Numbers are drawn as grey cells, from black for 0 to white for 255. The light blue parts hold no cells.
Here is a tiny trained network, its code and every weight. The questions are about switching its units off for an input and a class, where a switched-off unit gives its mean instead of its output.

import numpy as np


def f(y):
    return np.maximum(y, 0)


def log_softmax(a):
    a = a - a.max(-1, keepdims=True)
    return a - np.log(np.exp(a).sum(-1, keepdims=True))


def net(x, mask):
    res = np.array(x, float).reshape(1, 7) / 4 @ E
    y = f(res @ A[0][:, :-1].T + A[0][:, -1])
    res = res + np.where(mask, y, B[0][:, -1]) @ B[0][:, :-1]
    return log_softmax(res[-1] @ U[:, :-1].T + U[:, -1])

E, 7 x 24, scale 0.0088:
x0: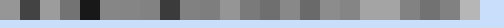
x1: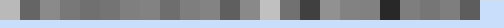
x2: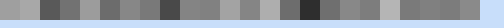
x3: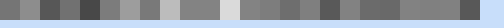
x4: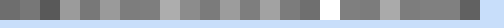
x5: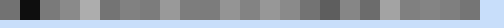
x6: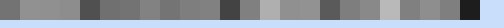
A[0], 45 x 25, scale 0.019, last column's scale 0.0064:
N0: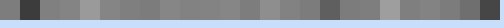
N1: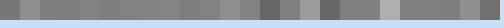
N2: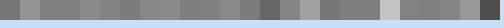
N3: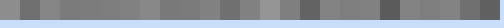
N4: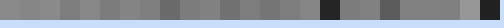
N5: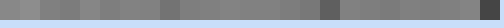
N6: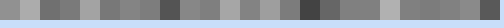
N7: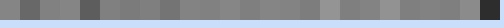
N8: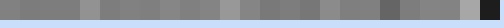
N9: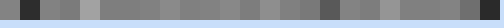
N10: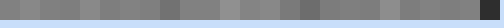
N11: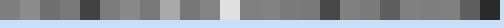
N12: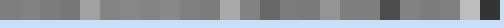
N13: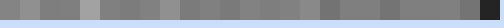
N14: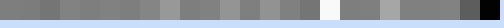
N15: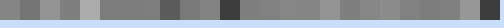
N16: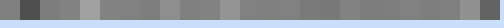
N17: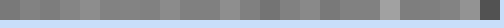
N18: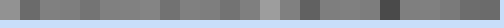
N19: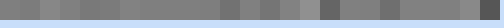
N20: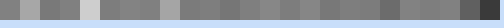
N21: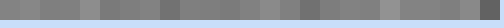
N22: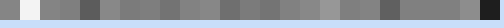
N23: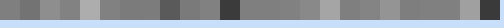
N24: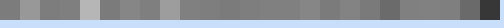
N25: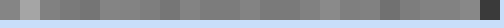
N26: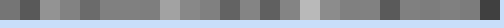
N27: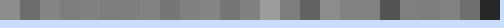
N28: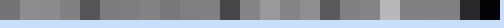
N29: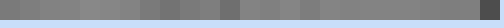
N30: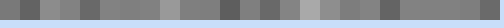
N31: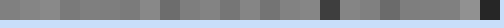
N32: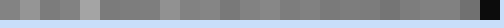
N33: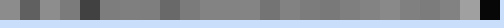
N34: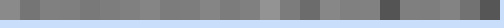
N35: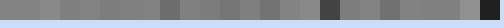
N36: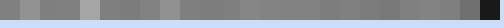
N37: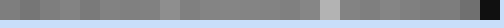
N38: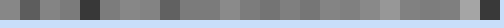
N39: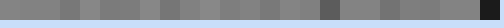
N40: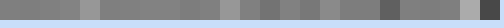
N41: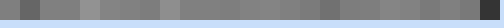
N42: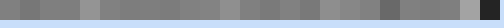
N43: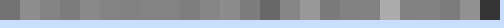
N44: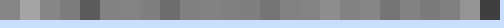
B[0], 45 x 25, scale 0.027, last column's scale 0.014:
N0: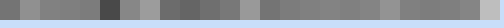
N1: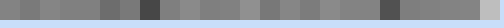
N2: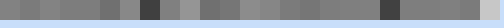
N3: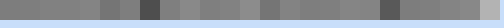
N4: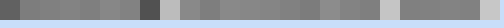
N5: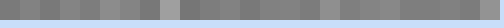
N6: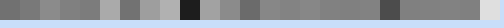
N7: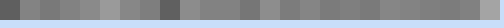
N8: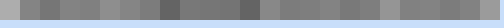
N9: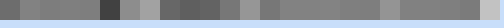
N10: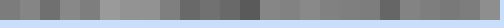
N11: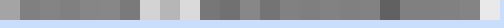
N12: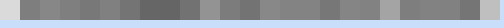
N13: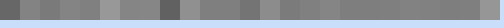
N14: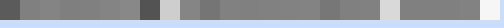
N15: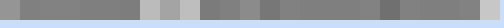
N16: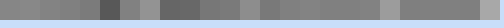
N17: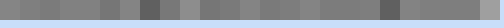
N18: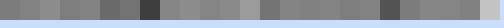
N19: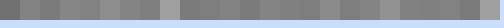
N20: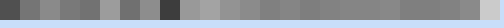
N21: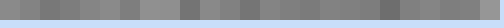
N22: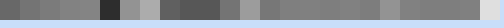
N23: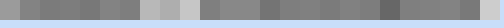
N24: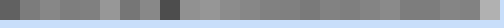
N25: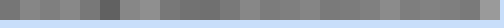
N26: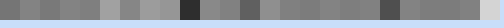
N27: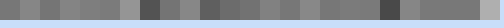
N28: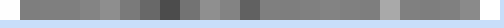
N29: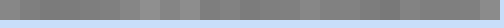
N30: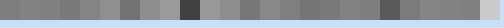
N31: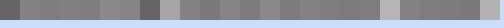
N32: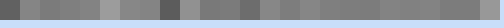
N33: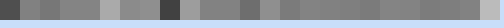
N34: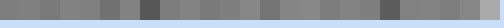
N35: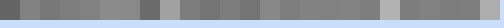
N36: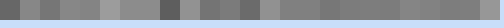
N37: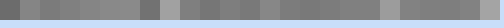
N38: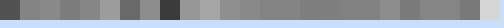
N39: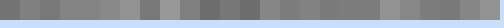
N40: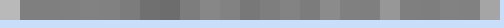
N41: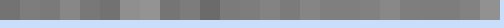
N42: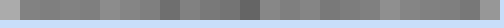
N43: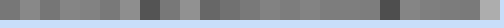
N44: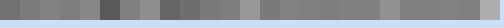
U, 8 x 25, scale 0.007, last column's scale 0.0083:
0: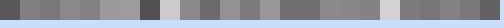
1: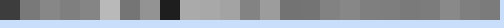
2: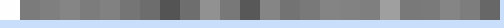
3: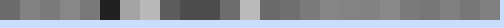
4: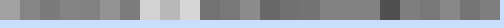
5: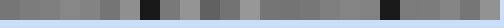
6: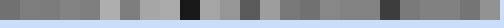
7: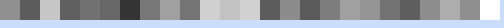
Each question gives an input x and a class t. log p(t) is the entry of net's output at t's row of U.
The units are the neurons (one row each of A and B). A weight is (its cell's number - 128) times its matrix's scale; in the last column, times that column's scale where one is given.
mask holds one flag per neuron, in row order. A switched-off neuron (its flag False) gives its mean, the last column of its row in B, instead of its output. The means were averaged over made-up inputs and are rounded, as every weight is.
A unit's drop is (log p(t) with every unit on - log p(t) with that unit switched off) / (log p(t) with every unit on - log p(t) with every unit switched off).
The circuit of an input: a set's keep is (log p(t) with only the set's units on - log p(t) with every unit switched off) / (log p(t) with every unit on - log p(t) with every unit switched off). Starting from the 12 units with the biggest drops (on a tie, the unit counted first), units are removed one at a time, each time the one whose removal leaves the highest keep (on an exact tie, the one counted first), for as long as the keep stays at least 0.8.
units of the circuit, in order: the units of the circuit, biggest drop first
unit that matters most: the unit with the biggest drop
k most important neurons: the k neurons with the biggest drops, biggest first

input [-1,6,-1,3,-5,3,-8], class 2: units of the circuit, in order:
[N12]
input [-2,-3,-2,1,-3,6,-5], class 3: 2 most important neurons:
[N28; N9]
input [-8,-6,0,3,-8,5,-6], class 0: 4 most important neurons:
[N4; N31; N35; N38]
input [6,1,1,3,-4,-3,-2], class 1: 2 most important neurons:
[N38; N14]
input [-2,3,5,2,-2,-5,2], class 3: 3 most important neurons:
[N22; N26; N30]
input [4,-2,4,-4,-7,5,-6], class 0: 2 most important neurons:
[N4; N28]
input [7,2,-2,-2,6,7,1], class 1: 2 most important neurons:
[N38; N22]
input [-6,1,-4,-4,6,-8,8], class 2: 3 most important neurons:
[N28; N9; N0]
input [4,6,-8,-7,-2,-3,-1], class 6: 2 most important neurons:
[N26; N30]
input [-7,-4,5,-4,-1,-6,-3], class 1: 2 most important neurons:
[N20; N24]
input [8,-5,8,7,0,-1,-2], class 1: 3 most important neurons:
[N38; N33; N26]
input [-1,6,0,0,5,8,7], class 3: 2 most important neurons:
[N9; N0]
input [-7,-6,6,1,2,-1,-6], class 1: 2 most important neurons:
[N20; N28]
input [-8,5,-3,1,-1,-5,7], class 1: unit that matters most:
N20
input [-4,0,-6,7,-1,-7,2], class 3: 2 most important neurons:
[N22; N23]
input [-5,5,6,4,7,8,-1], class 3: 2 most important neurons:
[N9; N0]
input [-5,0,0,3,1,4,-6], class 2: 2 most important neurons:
[N12; N38]
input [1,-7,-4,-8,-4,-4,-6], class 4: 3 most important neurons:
[N23; N15; N28]
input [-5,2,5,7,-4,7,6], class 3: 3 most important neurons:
[N9; N0; N23]
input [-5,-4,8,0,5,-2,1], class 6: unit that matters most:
N6
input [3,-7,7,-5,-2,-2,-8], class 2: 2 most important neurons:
[N12; N40]
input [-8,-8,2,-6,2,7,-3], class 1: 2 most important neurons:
[N20; N24]
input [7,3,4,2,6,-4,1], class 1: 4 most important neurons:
[N38; N33; N4; N7]
